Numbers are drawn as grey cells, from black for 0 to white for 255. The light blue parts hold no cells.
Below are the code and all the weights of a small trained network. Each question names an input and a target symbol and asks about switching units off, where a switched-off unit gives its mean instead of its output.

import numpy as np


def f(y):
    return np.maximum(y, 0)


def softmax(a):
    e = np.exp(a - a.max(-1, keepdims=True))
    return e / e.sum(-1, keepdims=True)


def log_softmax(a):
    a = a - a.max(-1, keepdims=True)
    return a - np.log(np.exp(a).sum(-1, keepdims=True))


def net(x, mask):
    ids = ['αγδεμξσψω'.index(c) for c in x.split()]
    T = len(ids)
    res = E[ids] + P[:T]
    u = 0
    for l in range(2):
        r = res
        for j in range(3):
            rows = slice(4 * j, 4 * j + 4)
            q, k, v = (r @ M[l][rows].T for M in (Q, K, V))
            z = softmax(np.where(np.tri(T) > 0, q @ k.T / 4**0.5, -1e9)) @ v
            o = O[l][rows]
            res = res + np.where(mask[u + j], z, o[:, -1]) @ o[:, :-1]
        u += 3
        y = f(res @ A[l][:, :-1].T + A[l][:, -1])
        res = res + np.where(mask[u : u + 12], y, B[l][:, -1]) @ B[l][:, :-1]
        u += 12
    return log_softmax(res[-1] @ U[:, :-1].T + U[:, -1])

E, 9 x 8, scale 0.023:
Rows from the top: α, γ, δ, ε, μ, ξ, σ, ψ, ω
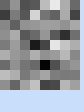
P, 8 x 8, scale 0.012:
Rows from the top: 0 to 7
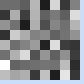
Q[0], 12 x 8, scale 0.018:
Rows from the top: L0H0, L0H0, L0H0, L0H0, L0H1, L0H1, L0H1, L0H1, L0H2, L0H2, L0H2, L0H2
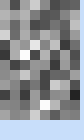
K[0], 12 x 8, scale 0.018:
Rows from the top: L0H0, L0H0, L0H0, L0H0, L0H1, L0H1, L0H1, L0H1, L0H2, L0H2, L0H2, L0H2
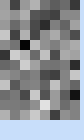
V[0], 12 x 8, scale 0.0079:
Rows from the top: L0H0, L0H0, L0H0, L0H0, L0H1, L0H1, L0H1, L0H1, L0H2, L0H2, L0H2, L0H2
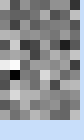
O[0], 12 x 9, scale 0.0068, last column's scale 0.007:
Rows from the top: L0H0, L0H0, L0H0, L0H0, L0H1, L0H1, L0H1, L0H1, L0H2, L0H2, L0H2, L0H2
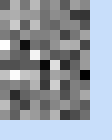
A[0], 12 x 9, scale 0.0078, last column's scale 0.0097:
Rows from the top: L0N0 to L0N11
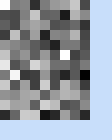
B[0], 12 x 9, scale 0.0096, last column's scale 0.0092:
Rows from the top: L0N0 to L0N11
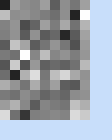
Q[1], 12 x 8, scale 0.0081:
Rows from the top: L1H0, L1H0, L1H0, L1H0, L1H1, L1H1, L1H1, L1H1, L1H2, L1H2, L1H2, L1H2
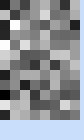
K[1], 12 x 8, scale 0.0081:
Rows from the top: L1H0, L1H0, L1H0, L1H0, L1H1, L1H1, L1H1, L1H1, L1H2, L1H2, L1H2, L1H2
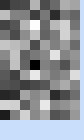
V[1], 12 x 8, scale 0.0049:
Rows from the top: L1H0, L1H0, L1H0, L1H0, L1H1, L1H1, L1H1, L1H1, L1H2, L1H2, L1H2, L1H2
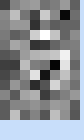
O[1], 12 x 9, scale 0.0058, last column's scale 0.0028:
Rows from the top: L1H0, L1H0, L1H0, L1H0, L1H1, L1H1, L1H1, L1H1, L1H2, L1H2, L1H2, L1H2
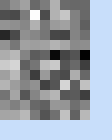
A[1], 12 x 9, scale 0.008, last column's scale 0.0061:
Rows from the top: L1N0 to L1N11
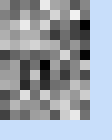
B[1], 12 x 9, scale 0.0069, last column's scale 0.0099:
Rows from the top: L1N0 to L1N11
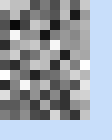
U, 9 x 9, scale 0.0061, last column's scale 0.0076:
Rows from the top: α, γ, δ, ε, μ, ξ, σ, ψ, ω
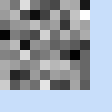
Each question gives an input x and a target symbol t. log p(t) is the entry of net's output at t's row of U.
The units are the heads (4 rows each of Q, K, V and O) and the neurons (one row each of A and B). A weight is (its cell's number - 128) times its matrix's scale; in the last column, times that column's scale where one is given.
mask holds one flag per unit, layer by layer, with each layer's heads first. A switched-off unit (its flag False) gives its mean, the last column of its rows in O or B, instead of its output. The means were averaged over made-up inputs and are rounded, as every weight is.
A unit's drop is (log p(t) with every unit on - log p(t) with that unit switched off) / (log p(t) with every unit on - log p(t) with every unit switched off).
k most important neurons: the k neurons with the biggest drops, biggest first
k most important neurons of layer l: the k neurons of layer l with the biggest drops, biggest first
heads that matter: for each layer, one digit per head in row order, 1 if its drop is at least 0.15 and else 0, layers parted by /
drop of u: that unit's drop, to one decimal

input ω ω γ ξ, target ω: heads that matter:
010 / 000
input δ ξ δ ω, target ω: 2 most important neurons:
[L0N11 L0N1]
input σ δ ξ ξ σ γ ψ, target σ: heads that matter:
010 / 110
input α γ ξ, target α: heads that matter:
010 / 001
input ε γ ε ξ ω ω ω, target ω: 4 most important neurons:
[L0N7 L0N0 L0N11 L0N1]
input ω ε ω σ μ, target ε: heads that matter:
101 / 000
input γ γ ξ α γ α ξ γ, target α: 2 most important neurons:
[L0N5 L1N3]
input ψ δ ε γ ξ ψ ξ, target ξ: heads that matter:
110 / 000
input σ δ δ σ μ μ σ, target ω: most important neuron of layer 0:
[L0N5]
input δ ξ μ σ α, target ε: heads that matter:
111 / 000
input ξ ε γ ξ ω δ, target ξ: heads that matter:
011 / 000
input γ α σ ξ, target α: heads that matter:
011 / 001
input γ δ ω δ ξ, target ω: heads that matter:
011 / 000
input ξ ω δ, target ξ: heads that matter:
010 / 000
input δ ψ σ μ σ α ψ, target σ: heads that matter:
010 / 110
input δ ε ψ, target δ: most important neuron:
[L1N4]
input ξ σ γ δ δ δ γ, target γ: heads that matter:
011 / 000
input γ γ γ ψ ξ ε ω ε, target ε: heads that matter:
010 / 000
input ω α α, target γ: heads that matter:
101 / 000
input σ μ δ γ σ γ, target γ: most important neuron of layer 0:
[L0N1]
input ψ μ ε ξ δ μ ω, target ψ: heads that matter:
010 / 110
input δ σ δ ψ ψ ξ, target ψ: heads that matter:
010 / 000
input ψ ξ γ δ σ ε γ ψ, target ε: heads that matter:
011 / 000
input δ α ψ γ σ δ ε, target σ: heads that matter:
010 / 000
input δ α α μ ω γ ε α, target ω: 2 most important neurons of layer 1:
[L1N2 L1N9]
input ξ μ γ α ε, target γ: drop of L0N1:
0.1
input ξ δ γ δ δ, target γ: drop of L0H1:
0.8
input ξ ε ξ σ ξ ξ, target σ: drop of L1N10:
0.0
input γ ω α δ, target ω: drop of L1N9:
0.1
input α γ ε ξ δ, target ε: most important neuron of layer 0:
[L0N0]
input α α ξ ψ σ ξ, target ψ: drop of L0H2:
0.2
